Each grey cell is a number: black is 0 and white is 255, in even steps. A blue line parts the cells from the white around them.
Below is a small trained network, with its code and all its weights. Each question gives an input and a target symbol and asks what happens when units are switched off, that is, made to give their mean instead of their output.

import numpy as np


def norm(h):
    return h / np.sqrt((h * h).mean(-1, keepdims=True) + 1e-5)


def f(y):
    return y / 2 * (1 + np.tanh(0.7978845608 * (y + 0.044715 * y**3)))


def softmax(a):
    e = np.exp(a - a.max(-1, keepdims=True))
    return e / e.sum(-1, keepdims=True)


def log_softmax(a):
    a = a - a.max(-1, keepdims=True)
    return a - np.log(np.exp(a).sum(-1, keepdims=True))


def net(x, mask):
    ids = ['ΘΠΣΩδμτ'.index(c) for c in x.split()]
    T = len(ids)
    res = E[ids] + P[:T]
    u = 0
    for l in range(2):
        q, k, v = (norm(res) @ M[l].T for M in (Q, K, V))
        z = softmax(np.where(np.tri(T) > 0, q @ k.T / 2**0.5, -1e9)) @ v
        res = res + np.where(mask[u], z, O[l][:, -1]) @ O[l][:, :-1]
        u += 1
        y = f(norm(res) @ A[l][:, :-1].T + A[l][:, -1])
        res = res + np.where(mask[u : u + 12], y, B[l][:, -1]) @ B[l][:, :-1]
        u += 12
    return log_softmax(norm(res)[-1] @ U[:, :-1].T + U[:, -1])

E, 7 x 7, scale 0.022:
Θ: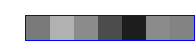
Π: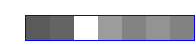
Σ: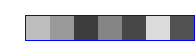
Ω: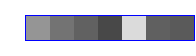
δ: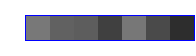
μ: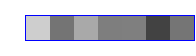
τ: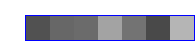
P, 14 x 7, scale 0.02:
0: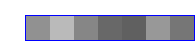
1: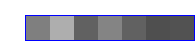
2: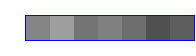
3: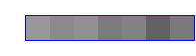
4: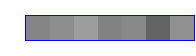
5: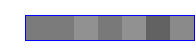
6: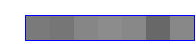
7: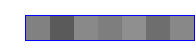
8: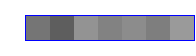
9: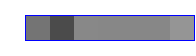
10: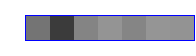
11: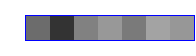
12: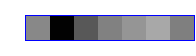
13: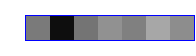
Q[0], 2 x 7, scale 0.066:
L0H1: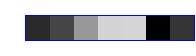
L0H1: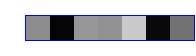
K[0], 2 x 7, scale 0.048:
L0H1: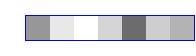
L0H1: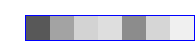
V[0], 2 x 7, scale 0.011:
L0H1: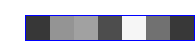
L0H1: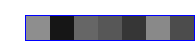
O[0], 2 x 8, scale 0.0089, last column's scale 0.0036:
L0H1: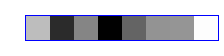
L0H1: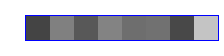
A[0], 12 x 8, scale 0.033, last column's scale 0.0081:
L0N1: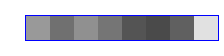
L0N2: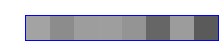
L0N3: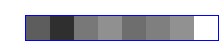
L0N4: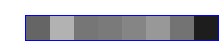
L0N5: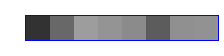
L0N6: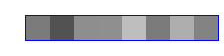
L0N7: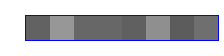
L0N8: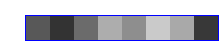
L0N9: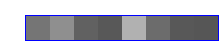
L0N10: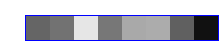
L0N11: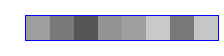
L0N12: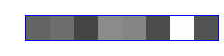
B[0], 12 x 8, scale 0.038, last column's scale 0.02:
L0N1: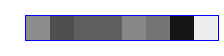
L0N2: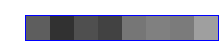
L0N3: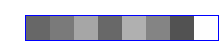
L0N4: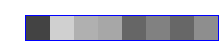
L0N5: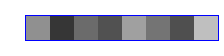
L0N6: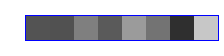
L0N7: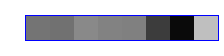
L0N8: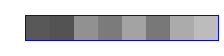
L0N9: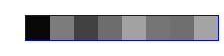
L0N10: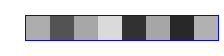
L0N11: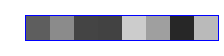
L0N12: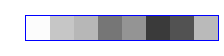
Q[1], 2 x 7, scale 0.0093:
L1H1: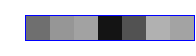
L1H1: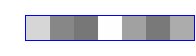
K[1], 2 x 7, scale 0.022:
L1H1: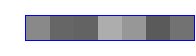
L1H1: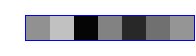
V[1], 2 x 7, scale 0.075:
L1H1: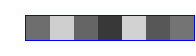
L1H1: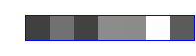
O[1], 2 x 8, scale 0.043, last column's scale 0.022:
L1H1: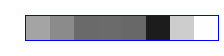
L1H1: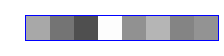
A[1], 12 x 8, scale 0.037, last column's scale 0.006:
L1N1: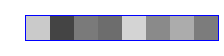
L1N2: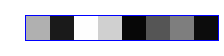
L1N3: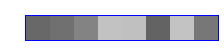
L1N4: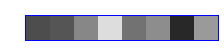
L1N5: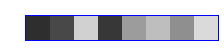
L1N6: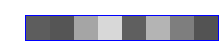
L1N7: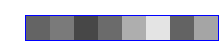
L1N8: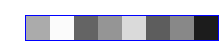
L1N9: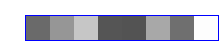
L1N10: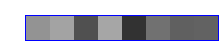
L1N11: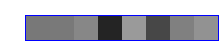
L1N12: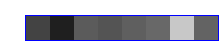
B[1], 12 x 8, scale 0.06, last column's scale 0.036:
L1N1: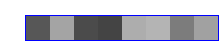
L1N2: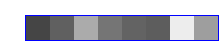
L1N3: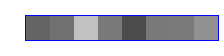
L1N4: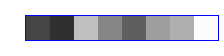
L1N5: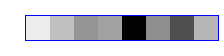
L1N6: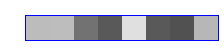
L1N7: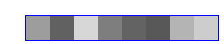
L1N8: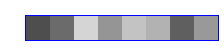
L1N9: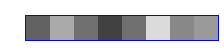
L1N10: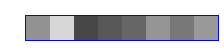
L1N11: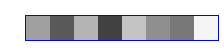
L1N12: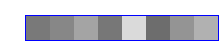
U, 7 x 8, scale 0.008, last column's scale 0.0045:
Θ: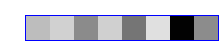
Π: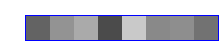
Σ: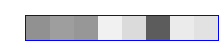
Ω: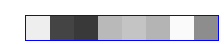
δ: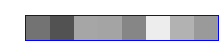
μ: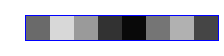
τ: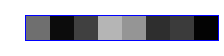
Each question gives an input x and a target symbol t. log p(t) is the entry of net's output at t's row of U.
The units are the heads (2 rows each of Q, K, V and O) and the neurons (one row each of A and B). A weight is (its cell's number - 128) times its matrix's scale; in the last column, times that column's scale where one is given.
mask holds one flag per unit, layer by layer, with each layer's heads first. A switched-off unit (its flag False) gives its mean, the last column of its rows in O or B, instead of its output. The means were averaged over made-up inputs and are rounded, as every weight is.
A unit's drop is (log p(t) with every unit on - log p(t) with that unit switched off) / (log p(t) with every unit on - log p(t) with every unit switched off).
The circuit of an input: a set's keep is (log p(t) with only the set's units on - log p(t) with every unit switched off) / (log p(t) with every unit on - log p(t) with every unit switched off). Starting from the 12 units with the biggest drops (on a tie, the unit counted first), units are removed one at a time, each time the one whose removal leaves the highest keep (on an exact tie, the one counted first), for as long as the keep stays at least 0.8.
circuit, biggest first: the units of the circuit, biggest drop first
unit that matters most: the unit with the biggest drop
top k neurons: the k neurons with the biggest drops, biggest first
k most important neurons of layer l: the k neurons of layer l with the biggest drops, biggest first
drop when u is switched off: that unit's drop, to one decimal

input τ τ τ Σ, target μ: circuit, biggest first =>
(L1H1; L0N12; L0N11)
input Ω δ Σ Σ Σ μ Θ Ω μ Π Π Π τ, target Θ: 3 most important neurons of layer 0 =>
(L0N10; L0N3; L0N12)
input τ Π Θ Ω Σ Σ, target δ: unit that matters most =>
L0N3
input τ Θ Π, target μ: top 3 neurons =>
(L0N10; L0N11; L1N2)
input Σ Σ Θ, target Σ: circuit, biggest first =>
(L1H1; L0N10)
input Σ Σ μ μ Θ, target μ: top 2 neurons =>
(L1N10; L0N10)
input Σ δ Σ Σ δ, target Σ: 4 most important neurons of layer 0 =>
(L0N10; L0N11; L0N6; L0N2)
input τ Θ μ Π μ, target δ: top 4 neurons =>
(L0N3; L1N4; L1N7; L0N6)
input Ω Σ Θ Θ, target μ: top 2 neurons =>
(L0N10; L0N12)
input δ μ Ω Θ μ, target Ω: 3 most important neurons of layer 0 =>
(L0N12; L0N10; L0N1)
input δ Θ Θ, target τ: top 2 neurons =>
(L0N7; L0N1)
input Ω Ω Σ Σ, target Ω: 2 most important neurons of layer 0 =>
(L0N12; L0N9)
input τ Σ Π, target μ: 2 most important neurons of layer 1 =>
(L1N2; L1N11)
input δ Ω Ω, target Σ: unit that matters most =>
L0N9
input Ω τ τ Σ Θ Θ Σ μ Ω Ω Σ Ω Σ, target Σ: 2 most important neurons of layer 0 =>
(L0N8; L0N10)
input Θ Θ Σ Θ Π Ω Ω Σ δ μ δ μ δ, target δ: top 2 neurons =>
(L0N12; L1N3)
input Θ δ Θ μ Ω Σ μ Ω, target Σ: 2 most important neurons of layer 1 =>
(L1N11; L1N12)
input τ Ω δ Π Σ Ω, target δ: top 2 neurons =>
(L0N3; L1N4)
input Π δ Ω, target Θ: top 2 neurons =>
(L0N9; L1N5)
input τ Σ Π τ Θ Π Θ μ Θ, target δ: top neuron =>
(L1N4)
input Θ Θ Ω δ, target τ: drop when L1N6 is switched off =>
0.2
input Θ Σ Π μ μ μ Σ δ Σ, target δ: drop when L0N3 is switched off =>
-0.1
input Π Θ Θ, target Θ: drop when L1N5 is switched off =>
0.1
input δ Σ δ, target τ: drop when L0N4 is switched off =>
0.0
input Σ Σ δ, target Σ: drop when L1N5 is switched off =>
0.2
